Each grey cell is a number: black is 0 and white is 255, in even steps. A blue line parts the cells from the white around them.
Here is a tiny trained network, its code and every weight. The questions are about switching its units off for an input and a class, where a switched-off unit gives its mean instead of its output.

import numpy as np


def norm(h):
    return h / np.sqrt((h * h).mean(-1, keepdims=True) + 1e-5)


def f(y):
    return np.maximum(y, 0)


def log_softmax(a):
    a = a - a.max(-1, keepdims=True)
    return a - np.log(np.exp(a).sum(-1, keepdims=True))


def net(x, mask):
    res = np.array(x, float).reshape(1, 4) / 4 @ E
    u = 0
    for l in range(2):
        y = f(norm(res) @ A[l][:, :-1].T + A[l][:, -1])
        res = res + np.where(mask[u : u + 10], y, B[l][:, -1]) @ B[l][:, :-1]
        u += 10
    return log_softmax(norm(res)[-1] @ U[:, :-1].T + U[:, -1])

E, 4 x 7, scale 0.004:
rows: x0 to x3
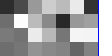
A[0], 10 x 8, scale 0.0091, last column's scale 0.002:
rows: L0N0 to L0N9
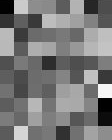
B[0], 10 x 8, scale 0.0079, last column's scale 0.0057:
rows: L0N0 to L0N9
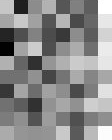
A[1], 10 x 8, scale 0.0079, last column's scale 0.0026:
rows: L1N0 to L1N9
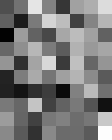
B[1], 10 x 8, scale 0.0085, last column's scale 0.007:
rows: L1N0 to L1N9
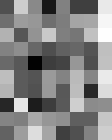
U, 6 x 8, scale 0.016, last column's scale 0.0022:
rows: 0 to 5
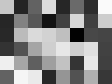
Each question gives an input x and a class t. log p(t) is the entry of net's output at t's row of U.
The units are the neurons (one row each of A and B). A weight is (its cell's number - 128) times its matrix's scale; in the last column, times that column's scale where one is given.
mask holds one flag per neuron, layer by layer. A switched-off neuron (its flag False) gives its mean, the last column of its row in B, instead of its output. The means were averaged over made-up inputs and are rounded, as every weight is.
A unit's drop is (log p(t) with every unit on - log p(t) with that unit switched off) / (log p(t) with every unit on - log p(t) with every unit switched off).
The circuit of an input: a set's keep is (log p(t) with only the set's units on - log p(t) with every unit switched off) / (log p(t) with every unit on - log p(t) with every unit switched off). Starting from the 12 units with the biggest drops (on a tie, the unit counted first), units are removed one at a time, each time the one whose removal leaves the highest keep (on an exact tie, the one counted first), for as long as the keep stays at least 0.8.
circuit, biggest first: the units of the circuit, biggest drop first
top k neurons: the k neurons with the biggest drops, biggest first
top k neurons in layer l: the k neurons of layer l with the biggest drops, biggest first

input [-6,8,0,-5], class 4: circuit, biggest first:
L0N9
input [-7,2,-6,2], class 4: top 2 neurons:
L0N9, L0N4
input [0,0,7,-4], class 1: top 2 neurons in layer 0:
L0N9, L0N1
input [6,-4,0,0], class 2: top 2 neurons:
L0N1, L0N3
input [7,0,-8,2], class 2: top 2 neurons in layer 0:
L0N1, L0N6
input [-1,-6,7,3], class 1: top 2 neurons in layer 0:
L0N3, L0N2
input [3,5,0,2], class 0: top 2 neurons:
L0N0, L0N3
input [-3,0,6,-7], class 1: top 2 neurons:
L0N1, L1N5
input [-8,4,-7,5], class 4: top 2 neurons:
L0N4, L1N0
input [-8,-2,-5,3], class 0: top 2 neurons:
L0N2, L1N6
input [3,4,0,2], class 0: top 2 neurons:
L0N0, L0N3
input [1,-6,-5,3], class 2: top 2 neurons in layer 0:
L0N1, L0N3
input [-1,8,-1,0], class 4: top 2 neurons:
L0N9, L0N3
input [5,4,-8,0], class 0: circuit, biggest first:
L0N0
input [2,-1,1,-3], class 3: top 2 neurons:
L0N7, L1N0
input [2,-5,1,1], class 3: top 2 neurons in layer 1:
L1N0, L1N2
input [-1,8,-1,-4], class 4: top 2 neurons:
L0N9, L0N3
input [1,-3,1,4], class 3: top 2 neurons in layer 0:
L0N1, L0N7
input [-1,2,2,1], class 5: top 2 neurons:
L0N4, L1N0
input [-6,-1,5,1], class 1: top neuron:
L0N2
